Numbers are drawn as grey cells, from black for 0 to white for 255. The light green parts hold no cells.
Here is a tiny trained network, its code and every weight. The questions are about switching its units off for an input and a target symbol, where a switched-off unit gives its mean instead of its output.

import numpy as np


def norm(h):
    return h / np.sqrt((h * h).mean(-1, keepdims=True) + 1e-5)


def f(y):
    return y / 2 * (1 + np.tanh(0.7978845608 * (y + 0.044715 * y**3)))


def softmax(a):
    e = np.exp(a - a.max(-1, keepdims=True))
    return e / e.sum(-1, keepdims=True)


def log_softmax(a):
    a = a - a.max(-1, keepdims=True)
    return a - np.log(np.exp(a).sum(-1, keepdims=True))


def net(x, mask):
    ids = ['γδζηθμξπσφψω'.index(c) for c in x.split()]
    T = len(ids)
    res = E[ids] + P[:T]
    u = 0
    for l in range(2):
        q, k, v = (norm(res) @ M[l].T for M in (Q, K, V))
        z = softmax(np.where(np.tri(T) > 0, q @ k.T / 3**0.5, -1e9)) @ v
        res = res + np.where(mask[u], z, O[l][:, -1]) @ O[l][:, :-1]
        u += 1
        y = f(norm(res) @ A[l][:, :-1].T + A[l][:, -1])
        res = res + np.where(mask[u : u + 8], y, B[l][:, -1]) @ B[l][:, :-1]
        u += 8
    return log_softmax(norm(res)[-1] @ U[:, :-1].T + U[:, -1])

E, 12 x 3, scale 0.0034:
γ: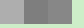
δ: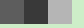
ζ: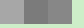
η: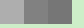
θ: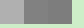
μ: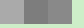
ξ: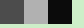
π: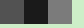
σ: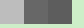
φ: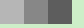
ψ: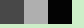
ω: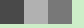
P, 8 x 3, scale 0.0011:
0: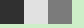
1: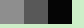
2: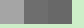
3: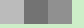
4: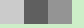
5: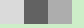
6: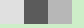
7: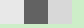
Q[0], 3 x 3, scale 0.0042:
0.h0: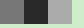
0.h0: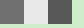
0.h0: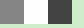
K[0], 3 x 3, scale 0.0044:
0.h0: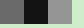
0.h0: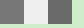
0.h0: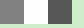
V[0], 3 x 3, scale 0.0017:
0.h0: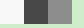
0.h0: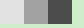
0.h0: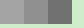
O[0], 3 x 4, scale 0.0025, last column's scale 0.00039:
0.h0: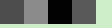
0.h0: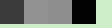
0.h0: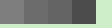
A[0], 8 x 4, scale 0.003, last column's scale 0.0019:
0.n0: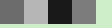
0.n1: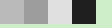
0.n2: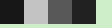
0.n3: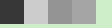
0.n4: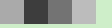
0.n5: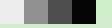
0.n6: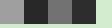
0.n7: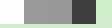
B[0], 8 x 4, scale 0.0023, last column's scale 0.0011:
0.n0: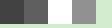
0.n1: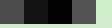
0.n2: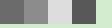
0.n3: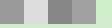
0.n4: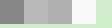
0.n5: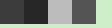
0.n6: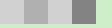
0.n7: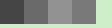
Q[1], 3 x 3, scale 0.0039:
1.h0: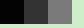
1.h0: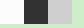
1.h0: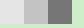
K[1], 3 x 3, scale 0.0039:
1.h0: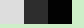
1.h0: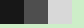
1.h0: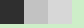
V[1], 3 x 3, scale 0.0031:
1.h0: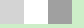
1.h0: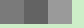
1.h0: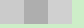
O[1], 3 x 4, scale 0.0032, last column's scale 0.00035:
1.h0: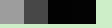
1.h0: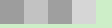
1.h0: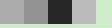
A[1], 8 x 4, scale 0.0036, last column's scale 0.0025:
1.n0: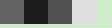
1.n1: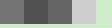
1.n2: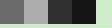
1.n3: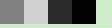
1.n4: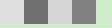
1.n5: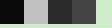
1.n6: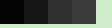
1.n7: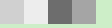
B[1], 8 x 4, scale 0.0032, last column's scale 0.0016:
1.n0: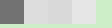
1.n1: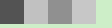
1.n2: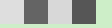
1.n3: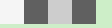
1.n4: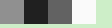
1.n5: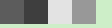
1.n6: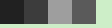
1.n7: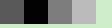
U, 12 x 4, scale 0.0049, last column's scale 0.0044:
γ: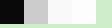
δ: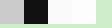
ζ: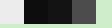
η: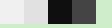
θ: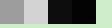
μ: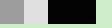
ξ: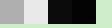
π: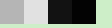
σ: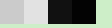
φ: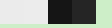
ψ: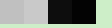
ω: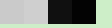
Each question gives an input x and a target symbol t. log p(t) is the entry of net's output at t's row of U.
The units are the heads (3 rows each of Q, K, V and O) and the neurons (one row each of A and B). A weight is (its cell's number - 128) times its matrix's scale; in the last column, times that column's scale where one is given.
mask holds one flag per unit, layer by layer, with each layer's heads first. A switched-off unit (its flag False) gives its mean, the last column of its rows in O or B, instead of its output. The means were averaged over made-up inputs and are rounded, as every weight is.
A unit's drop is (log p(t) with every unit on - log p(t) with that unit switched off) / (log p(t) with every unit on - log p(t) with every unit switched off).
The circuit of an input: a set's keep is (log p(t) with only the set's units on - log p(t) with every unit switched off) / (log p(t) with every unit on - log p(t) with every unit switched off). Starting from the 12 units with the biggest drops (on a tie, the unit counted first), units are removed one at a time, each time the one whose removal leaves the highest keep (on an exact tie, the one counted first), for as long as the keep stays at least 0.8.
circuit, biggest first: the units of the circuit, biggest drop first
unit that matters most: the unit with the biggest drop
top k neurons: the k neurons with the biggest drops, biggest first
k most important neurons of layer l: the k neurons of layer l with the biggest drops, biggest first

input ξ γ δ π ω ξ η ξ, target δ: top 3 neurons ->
1.n5, 1.n3, 1.n2
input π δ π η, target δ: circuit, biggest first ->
1.h0, 1.n4, 1.n0
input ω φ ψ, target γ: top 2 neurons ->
1.n5, 0.n0
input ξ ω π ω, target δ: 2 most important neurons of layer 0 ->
0.n3, 0.n5
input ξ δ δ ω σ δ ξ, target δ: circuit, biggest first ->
1.n5, 1.n3, 1.n2, 1.n7
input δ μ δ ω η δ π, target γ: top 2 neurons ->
1.n0, 1.n7
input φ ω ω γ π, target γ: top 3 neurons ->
1.n0, 1.n6, 1.n7
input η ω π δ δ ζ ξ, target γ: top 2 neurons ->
1.n5, 1.n4
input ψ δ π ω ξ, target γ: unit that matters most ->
1.n4
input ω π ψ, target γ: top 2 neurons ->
1.n5, 1.n4
